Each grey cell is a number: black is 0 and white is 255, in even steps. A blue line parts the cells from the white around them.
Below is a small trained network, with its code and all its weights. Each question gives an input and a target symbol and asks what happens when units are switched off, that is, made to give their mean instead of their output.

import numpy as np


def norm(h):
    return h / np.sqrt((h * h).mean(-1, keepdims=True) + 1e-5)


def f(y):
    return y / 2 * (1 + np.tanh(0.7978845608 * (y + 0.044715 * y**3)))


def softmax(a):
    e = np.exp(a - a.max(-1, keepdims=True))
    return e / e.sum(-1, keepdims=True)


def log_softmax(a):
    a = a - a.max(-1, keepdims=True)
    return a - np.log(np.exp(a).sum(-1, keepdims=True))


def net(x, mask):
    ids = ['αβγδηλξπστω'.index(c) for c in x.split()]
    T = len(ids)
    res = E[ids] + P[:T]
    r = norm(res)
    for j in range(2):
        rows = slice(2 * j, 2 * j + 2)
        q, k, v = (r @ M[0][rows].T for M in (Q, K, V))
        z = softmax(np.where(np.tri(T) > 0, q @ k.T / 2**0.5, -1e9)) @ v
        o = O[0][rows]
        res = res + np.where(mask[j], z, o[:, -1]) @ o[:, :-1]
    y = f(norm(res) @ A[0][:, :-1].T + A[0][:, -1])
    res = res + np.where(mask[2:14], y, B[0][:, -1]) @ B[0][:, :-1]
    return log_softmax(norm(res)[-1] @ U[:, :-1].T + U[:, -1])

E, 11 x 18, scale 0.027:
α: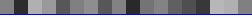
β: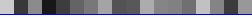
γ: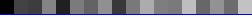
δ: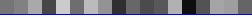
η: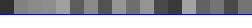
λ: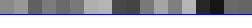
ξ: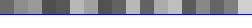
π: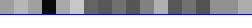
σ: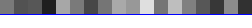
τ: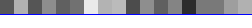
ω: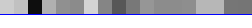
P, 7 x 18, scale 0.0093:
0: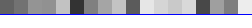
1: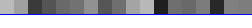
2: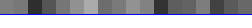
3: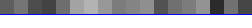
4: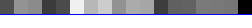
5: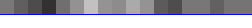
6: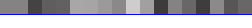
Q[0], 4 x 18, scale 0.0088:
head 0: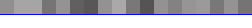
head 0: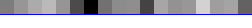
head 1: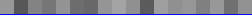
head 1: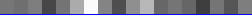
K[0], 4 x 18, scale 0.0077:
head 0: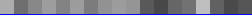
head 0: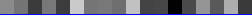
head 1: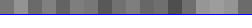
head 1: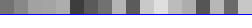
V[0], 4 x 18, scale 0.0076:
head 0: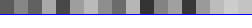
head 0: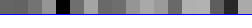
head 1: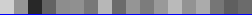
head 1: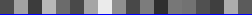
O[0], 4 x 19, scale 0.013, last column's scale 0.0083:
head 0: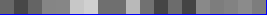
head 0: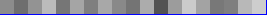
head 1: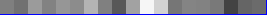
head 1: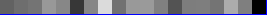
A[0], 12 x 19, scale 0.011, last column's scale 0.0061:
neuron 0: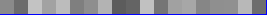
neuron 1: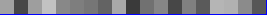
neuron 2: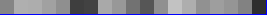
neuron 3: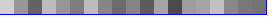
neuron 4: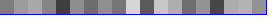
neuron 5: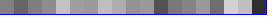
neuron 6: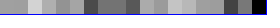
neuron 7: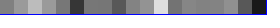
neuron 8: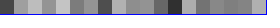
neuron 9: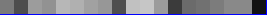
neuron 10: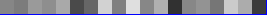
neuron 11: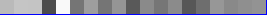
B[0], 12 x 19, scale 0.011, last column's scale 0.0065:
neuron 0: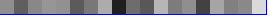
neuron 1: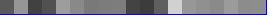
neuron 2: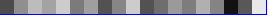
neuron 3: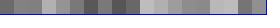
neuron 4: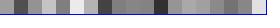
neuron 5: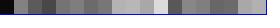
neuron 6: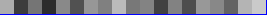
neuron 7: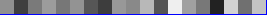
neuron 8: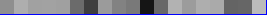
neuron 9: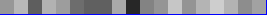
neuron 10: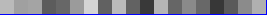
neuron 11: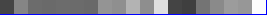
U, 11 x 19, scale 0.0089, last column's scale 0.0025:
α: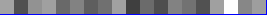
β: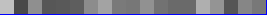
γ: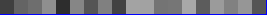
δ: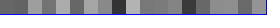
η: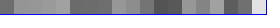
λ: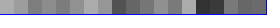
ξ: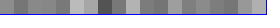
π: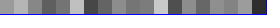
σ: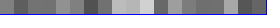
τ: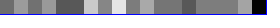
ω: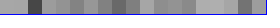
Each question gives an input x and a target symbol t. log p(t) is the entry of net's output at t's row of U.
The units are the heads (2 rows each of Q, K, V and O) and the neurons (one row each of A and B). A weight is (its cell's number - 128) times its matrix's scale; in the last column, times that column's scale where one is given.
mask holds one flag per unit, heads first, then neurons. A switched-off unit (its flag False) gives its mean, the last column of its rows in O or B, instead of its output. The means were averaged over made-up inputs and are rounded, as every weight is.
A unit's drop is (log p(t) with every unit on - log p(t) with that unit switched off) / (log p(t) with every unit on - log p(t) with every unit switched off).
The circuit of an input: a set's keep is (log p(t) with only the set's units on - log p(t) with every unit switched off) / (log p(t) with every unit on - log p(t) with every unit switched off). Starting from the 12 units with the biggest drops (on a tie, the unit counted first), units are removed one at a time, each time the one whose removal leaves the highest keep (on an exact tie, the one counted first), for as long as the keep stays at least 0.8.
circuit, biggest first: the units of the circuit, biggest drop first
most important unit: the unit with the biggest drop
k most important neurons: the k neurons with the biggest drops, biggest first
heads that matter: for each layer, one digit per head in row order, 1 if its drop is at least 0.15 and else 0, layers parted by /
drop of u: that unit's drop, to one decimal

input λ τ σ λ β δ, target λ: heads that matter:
11
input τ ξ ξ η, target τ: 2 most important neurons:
neuron 10; neuron 5
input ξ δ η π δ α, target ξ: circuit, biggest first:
head 0
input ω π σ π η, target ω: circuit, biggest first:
head 1; neuron 9
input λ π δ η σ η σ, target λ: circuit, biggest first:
head 1; neuron 10; head 0
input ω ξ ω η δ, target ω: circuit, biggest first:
head 1; neuron 9
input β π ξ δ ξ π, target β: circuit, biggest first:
neuron 6; head 0
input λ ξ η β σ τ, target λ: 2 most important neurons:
neuron 10; neuron 0
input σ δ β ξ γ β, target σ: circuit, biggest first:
head 0; neuron 7; head 1
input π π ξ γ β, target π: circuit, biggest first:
head 0; head 1
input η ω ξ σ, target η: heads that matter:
11
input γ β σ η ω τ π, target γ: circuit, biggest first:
head 0; head 1; neuron 5
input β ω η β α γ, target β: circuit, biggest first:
head 0; neuron 6; head 1
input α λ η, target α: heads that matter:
01
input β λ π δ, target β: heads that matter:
11
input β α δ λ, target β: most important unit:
neuron 6
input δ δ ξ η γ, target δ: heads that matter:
10
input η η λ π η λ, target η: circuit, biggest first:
head 0; neuron 2; head 1
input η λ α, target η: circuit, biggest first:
head 0; neuron 2
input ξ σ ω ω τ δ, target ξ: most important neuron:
neuron 0
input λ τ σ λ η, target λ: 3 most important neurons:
neuron 10; neuron 0; neuron 7
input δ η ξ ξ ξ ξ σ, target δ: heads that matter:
10
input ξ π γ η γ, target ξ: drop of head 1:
0.5
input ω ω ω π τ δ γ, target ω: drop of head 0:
0.1
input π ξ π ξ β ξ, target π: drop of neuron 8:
0.0
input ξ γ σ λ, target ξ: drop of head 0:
0.5
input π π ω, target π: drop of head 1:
0.3
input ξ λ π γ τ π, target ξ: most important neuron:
neuron 0
